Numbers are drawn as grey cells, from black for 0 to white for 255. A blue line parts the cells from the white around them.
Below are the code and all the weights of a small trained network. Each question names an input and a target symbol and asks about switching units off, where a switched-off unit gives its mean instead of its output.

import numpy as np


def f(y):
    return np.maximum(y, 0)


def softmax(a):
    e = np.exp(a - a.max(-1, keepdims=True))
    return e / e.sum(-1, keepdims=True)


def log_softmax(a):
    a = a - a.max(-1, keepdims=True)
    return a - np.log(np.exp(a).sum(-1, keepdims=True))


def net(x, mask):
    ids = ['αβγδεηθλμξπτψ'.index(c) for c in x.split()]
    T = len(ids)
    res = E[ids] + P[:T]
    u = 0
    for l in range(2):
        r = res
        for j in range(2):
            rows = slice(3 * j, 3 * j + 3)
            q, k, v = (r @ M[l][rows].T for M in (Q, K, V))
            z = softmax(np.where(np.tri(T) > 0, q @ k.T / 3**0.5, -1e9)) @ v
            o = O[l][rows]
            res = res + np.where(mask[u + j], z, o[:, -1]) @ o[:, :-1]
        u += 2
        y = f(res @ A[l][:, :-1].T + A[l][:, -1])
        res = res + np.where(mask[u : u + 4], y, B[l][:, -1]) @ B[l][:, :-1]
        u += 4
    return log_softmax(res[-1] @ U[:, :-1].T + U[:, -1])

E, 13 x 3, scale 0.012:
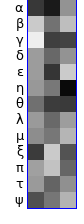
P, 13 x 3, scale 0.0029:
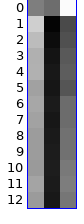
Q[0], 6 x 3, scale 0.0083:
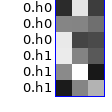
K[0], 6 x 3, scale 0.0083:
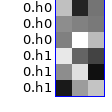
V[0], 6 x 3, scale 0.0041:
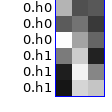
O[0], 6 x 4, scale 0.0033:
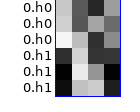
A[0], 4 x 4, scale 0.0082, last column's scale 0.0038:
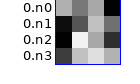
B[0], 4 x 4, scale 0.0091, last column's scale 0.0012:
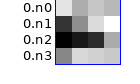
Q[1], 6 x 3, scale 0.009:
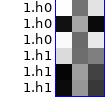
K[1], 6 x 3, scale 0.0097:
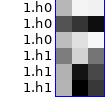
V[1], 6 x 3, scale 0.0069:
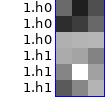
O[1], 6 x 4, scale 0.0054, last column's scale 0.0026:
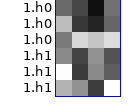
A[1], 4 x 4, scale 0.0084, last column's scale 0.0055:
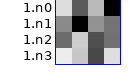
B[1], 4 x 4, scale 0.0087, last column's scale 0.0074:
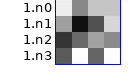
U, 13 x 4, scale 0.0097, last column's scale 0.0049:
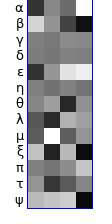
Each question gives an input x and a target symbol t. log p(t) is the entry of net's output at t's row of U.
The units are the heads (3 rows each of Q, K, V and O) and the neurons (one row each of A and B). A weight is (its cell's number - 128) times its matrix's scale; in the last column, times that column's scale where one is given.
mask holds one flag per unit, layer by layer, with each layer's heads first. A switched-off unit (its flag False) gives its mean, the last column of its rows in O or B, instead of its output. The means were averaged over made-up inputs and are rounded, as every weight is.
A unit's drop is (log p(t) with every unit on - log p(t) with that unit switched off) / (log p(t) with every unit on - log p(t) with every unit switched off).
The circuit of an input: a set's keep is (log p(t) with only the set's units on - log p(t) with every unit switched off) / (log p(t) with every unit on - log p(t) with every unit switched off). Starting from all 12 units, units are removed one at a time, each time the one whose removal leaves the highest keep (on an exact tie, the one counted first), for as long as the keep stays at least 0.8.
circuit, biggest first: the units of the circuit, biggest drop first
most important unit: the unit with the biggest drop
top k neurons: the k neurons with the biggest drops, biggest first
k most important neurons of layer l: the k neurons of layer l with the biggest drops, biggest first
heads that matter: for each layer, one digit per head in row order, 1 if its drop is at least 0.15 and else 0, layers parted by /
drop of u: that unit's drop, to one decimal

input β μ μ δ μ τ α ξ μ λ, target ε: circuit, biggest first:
1.h0, 0.n0, 1.n1
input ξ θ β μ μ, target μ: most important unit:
0.n2
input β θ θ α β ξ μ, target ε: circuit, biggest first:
1.h0, 1.n1, 0.n0
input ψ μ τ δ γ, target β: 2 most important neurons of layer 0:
0.n3, 0.n2
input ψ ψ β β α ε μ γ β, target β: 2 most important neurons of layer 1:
1.n3, 1.n1
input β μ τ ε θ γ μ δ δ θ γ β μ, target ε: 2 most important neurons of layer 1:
1.n1, 1.n0
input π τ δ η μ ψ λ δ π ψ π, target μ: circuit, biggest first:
1.n3, 1.n1
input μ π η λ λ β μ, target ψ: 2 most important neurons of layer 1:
1.n0, 1.n1
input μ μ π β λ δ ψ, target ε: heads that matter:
01 / 10
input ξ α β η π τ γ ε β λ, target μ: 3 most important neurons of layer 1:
1.n3, 1.n1, 1.n0
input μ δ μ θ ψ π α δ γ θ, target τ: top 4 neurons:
1.n1, 1.n3, 0.n3, 0.n0
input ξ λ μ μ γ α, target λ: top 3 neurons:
0.n1, 1.n3, 1.n1
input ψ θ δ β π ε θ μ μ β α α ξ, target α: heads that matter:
01 / 11
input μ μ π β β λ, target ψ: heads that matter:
11 / 11
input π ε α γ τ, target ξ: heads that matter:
01 / 01
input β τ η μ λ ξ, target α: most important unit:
0.h1
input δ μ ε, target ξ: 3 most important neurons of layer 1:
1.n3, 1.n1, 1.n0
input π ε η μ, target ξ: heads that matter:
01 / 01
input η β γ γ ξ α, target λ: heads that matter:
00 / 01
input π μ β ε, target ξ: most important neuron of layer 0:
0.n3
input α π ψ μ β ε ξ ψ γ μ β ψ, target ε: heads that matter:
01 / 00
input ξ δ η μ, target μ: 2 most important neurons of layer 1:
1.n3, 1.n1
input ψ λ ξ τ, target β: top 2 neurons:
0.n2, 0.n3
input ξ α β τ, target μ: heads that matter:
01 / 11
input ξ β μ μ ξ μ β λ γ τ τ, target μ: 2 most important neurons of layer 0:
0.n2, 0.n3
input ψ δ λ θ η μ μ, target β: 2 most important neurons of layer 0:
0.n2, 0.n3
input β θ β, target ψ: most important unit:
1.h0
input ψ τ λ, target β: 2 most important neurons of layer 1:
1.n3, 1.n0
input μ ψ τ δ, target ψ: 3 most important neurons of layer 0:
0.n3, 0.n2, 0.n1
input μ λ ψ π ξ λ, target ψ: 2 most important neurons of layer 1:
1.n1, 1.n0
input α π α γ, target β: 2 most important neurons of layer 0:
0.n1, 0.n3
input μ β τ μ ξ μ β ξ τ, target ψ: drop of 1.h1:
0.3
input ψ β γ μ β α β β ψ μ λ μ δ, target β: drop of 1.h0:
0.1
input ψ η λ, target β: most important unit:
0.n2
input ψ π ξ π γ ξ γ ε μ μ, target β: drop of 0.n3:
1.1
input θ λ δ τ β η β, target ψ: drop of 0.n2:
0.2
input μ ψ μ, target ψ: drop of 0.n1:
0.1
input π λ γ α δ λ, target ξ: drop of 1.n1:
0.2
